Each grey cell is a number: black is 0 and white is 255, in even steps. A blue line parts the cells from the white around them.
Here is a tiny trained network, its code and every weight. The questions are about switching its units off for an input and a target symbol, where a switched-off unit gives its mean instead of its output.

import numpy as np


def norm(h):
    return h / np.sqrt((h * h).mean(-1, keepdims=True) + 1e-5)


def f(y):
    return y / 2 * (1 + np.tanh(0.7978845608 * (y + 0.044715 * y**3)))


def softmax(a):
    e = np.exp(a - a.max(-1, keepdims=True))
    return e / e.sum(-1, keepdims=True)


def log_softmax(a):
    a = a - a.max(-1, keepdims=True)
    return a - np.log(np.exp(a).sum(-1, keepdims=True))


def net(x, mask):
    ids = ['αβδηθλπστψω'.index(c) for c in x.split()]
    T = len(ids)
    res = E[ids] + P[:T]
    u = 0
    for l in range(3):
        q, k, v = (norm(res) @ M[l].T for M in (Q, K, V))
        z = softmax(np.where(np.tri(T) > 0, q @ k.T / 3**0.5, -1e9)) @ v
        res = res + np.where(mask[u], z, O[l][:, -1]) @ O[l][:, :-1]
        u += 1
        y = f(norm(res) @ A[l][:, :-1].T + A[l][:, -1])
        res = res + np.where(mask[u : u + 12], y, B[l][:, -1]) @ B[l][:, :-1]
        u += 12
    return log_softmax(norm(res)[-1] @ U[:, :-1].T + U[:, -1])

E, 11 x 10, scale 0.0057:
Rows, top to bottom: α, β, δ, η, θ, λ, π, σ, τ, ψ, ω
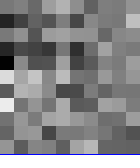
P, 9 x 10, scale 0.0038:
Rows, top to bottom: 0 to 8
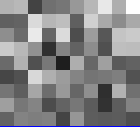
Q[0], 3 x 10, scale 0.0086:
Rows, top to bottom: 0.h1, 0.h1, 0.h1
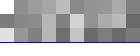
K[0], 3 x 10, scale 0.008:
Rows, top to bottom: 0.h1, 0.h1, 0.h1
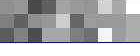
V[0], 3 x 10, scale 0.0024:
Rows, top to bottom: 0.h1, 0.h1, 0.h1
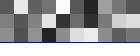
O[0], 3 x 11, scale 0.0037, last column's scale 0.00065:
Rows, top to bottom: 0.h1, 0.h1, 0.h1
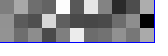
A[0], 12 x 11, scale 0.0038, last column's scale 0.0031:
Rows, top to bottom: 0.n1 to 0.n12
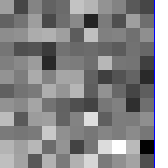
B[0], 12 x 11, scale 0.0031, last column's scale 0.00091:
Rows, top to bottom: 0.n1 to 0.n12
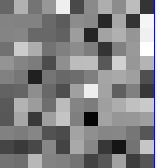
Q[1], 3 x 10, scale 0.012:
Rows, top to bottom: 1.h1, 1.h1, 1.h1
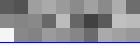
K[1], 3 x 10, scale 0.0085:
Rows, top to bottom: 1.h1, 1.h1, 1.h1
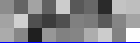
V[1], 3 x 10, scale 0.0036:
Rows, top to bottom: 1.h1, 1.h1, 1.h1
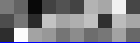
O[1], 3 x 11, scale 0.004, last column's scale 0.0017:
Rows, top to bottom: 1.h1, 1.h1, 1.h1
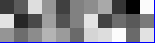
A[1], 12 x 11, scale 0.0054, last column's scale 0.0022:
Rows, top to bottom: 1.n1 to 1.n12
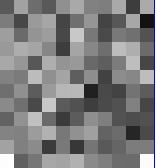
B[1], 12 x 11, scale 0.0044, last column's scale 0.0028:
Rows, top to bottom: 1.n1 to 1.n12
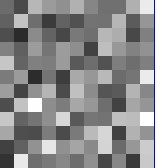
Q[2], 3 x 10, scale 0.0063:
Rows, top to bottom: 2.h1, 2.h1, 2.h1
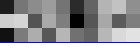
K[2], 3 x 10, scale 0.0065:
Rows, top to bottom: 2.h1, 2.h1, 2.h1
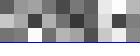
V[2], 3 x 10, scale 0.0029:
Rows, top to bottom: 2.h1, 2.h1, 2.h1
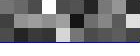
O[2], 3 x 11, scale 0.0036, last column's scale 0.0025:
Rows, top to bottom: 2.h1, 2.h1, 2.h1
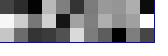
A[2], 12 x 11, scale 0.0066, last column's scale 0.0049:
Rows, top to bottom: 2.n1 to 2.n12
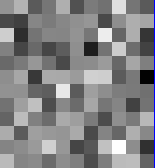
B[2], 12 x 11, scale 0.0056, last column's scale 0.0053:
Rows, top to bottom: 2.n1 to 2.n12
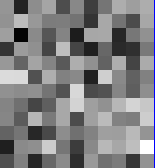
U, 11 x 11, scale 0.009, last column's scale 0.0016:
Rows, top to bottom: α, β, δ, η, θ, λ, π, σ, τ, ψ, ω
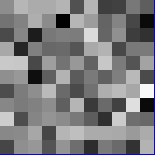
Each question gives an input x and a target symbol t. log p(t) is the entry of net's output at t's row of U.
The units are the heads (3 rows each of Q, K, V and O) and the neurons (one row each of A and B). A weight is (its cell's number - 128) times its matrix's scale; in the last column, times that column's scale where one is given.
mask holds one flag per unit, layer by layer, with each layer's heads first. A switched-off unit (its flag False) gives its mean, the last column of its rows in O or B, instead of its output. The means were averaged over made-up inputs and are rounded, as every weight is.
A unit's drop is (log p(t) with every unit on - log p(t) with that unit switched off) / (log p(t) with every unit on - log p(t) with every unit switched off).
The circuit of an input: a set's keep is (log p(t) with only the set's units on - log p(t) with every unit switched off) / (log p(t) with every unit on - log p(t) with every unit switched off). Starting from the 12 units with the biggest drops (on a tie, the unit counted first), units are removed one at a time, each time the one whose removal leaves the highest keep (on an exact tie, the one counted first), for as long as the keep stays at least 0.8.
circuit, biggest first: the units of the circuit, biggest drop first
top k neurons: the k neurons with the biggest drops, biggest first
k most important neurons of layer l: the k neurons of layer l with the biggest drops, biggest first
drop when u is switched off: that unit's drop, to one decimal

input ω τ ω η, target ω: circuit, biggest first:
(0.h1; 2.n4)
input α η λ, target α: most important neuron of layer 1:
(1.n12)
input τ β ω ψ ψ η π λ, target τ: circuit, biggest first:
(1.h1; 1.n12; 2.n1; 2.n11)
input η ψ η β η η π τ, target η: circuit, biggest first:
(1.h1; 1.n10; 2.n3)
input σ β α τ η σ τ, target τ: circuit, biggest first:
(1.h1; 2.n1; 2.n11)
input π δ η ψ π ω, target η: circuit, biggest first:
(1.n10; 2.n3)
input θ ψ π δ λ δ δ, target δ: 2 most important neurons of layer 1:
(1.n9; 1.n12)
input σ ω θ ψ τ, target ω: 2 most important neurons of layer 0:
(0.n9; 0.n4)
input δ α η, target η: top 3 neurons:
(2.n3; 1.n11; 1.n12)
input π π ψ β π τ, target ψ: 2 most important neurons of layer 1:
(1.n9; 1.n11)
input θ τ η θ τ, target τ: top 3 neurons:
(1.n5; 2.n1; 2.n11)
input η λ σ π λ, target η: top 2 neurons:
(1.n9; 2.n3)
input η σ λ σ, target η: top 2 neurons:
(1.n9; 0.n11)
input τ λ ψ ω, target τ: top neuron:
(2.n1)
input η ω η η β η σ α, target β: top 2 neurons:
(1.n8; 1.n2)
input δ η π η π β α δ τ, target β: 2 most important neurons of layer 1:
(1.n8; 1.n3)
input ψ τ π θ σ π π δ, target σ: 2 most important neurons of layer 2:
(2.n10; 2.n11)
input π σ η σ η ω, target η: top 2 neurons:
(2.n3; 0.n7)
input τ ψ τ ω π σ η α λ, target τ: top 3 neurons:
(0.n12; 1.n12; 2.n1)
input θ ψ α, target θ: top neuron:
(2.n6)
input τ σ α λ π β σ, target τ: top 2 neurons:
(1.n12; 2.n1)
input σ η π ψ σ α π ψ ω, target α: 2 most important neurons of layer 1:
(1.n8; 1.n12)
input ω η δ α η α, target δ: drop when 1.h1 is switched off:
0.9
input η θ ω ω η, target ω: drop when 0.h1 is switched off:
1.5
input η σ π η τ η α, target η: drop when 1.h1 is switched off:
1.2
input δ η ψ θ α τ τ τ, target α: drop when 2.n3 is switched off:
0.0
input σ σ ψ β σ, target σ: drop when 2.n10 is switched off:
0.1
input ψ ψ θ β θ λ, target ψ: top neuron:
(2.n8)
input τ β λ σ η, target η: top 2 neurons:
(1.n9; 2.n3)
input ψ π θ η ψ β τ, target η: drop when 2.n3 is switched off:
0.2
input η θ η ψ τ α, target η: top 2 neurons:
(2.n3; 1.n10)
